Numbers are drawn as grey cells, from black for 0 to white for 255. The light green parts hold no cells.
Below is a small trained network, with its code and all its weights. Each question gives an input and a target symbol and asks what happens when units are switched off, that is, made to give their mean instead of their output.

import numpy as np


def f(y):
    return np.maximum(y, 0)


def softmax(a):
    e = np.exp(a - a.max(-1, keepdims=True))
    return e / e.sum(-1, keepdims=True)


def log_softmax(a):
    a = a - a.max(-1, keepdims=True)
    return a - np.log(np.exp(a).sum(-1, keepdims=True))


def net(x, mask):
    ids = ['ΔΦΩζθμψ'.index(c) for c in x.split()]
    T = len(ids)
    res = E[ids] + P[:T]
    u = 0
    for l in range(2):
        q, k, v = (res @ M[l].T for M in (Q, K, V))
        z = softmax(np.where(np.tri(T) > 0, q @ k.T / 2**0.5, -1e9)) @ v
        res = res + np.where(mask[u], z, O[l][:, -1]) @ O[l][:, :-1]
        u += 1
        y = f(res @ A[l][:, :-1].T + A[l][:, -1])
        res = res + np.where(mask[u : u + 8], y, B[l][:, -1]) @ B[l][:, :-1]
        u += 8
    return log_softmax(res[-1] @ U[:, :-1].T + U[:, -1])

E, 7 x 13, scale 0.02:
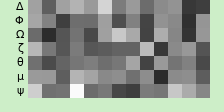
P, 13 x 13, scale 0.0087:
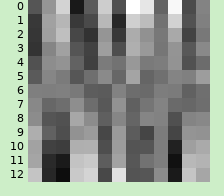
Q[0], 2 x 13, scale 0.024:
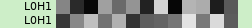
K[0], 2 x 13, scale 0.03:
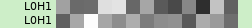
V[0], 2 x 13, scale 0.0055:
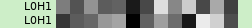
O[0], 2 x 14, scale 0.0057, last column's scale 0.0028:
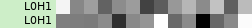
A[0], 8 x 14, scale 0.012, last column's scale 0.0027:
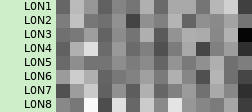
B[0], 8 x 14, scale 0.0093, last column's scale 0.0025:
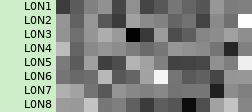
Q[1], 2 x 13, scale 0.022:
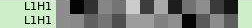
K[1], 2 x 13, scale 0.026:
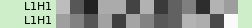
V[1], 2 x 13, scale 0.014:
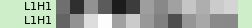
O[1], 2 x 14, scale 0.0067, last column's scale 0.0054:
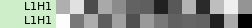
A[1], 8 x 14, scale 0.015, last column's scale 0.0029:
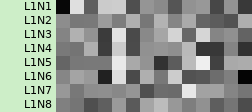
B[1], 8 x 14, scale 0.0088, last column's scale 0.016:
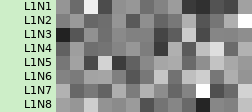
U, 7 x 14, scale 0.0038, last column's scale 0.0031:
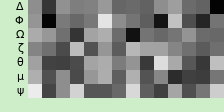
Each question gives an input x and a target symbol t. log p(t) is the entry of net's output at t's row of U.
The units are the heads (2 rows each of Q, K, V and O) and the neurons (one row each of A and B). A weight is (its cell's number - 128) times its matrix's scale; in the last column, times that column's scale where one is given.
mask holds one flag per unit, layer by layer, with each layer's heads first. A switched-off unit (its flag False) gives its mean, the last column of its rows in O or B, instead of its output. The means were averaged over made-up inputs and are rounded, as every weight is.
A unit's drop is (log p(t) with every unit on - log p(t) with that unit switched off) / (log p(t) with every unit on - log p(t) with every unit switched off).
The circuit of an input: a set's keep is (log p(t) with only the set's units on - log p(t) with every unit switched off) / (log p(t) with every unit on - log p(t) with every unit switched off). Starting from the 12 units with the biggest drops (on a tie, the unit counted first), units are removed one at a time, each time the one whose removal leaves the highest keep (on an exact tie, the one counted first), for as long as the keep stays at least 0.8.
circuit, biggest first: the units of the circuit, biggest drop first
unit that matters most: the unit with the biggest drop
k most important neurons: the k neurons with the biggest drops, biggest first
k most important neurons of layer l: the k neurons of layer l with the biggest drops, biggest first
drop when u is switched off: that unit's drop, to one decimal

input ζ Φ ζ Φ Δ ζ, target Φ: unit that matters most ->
L0H1
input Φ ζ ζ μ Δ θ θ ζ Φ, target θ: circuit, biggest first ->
(L0H1 L1N7 L1H1 L1N8)
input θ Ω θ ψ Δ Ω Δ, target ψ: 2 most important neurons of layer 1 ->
(L1N5 L1N6)
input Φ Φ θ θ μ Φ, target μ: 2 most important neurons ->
(L1N8 L1N2)
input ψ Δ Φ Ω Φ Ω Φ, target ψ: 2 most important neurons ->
(L1N5 L0N3)
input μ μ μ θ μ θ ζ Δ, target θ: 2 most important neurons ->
(L1N7 L1N2)
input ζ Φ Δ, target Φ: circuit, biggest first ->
(L1H1 L1N1 L1N7 L0H1)
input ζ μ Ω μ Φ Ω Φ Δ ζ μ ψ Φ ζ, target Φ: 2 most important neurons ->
(L1N2 L0N5)
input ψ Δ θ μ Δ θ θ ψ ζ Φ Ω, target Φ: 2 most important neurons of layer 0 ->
(L0N5 L0N2)
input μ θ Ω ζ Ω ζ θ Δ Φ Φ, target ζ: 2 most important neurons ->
(L1N5 L1N7)
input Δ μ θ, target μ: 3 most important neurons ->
(L1N8 L1N2 L1N7)
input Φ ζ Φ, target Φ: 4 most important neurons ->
(L1N1 L1N7 L0N2 L1N2)
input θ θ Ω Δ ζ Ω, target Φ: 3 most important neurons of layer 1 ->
(L1N1 L1N7 L1N2)
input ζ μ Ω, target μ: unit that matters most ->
L1N8
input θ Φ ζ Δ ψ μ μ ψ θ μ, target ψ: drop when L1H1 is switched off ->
1.4
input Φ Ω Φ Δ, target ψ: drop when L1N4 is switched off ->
0.1
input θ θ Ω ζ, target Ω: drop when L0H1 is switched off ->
0.5
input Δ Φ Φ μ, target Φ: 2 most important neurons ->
(L0N5 L1N2)
